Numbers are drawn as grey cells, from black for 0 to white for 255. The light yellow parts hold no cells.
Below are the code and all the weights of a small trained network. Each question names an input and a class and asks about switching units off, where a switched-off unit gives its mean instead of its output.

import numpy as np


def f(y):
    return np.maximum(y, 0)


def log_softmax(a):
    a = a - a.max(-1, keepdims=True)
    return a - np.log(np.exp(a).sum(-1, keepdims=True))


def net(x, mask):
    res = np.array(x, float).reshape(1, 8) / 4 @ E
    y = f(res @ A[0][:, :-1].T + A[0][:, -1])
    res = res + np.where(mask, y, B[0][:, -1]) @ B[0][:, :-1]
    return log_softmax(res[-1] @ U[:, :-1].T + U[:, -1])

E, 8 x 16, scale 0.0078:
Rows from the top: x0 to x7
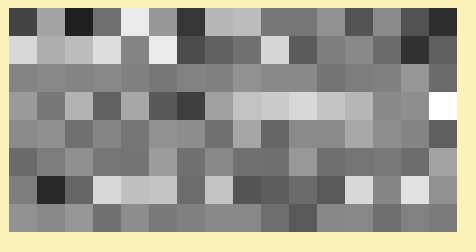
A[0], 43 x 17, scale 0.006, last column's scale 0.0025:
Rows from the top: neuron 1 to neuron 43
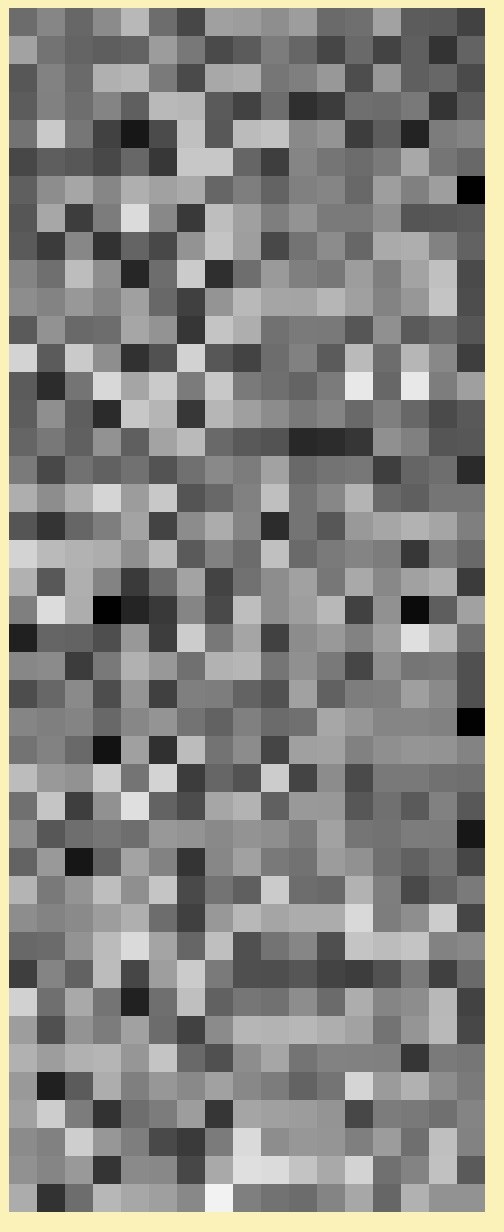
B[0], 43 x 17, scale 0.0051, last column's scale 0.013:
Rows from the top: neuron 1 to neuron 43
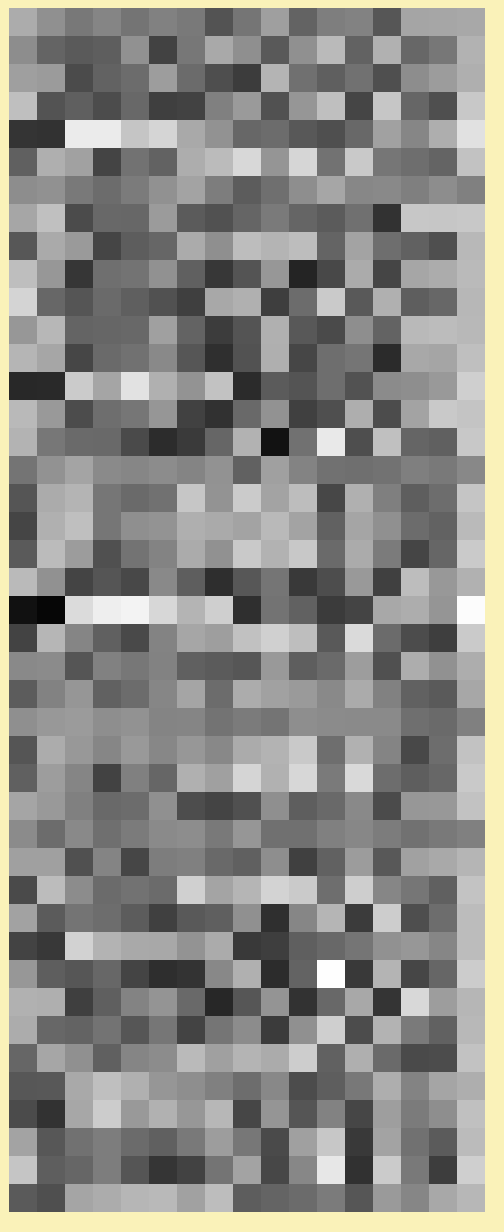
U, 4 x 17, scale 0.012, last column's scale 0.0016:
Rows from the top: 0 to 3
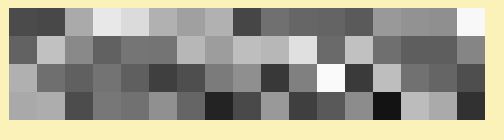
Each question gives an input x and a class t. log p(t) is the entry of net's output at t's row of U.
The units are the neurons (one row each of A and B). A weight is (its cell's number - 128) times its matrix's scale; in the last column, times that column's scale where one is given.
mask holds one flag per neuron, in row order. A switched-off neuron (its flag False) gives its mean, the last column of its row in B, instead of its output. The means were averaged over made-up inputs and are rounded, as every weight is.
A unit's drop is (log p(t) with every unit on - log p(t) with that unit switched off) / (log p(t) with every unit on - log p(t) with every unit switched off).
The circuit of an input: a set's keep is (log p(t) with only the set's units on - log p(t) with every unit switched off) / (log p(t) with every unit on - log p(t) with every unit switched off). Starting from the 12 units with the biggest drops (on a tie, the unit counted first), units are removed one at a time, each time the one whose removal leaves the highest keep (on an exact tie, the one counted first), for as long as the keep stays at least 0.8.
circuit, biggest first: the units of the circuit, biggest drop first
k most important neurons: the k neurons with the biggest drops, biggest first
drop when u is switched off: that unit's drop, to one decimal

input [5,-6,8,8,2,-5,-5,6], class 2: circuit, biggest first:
neuron 42
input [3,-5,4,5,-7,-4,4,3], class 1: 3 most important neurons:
neuron 23; neuron 22; neuron 19
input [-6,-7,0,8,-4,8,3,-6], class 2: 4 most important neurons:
neuron 42; neuron 37; neuron 33; neuron 11
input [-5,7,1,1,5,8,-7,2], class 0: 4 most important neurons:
neuron 22; neuron 5; neuron 40; neuron 23
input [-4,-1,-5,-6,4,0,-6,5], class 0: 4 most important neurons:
neuron 22; neuron 5; neuron 42; neuron 40
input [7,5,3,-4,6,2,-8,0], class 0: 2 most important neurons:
neuron 22; neuron 5
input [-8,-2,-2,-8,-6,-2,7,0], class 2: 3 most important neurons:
neuron 35; neuron 16; neuron 4
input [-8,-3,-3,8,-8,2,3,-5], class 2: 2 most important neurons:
neuron 42; neuron 33
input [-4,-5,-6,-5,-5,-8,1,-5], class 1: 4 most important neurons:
neuron 6; neuron 23; neuron 42; neuron 19
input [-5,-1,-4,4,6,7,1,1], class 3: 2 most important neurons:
neuron 36; neuron 10
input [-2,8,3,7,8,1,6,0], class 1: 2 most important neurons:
neuron 18; neuron 32
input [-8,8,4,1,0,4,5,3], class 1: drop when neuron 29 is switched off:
0.1
